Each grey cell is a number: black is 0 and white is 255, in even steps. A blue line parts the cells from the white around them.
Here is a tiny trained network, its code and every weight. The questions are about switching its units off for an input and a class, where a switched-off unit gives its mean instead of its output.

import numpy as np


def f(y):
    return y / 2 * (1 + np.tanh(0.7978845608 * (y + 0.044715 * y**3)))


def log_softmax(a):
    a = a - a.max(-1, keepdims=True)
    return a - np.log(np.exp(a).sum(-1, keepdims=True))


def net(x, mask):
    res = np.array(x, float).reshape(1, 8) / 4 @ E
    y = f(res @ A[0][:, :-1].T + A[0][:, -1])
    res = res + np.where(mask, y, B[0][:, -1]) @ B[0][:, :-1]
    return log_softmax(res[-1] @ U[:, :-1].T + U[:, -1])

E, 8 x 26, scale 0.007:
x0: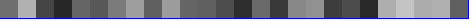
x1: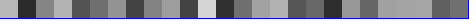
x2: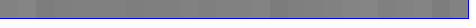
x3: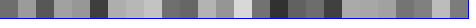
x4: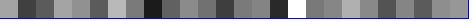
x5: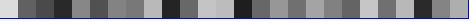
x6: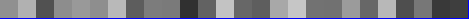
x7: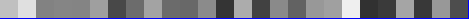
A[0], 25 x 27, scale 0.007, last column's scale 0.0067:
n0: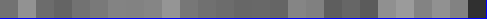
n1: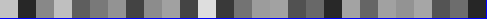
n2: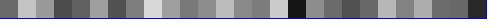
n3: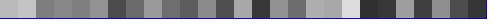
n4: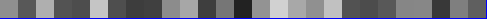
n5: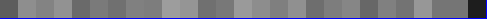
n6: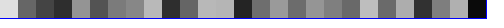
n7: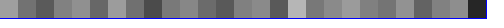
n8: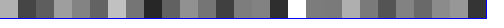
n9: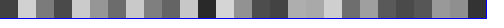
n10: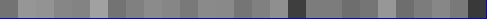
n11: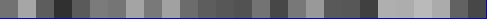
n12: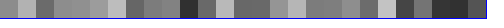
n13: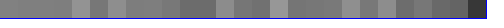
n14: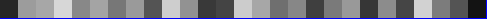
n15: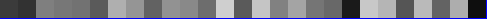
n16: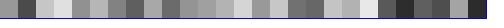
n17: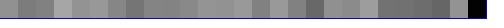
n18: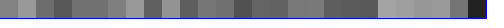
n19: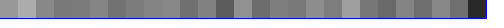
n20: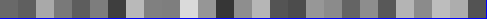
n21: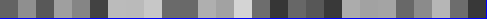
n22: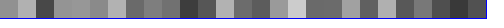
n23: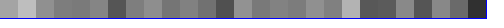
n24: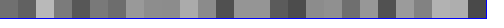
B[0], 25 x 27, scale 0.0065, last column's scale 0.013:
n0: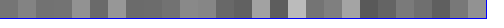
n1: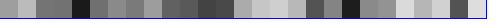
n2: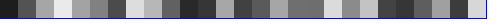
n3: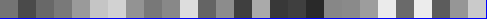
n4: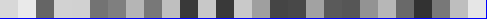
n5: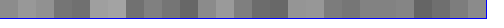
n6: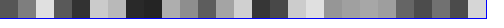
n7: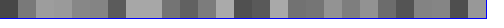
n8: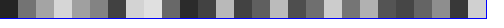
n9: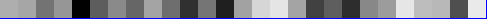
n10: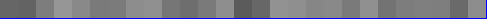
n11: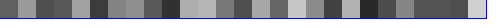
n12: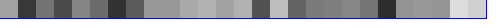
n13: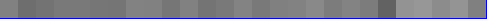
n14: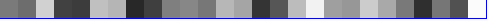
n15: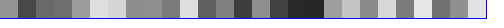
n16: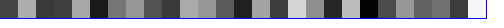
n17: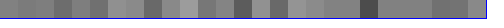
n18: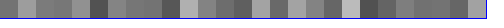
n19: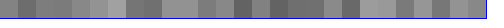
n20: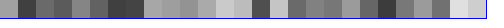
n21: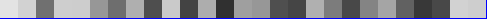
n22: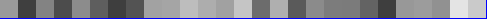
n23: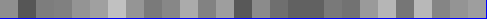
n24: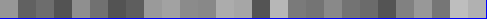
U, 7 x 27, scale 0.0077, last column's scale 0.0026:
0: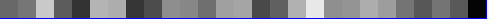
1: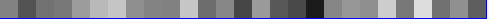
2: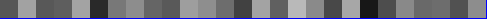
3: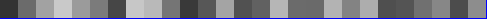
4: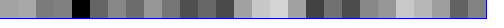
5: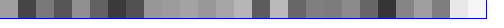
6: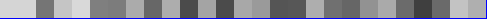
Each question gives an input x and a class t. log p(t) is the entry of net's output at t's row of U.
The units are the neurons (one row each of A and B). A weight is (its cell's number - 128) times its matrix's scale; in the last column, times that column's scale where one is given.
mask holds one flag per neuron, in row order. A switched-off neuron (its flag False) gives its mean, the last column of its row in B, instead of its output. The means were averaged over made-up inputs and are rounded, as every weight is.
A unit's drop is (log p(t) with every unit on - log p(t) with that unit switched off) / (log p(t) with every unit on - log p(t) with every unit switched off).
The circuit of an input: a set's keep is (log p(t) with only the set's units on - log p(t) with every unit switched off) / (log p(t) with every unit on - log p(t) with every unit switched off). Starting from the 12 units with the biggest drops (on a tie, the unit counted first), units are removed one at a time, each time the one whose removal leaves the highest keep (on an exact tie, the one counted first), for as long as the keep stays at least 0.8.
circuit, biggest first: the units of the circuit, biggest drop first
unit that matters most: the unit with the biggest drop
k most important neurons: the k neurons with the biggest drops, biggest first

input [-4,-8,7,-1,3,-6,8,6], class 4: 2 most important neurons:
(n9, n20)
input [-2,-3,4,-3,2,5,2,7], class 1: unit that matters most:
n3
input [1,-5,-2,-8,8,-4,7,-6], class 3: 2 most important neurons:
(n8, n7)
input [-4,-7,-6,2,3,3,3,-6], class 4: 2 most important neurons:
(n9, n3)
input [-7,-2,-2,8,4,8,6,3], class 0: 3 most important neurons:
(n6, n4, n11)
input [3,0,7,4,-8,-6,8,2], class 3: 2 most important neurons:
(n2, n20)
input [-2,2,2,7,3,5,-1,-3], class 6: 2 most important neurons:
(n21, n14)
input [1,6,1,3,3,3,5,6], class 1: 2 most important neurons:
(n3, n9)
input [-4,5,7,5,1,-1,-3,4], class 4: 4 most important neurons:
(n1, n4, n15, n11)
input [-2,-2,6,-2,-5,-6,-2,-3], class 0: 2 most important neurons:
(n14, n8)
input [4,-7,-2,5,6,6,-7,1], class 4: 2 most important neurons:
(n9, n14)
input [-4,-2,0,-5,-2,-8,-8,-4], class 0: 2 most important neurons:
(n14, n12)
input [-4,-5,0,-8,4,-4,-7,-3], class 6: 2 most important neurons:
(n4, n12)
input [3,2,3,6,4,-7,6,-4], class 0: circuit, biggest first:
(n14)
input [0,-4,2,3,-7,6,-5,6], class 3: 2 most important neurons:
(n2, n14)
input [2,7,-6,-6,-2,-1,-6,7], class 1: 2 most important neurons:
(n3, n9)
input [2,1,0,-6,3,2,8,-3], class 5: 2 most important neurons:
(n12, n22)
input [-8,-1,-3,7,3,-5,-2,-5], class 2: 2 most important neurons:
(n16, n4)
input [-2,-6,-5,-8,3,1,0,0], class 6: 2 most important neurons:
(n4, n1)
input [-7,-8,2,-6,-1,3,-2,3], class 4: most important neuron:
(n9)
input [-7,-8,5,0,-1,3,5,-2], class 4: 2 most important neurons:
(n9, n11)
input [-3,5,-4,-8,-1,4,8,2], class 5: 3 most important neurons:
(n12, n22, n21)
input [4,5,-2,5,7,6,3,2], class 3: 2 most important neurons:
(n8, n14)
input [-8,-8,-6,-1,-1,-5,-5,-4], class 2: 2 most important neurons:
(n16, n1)
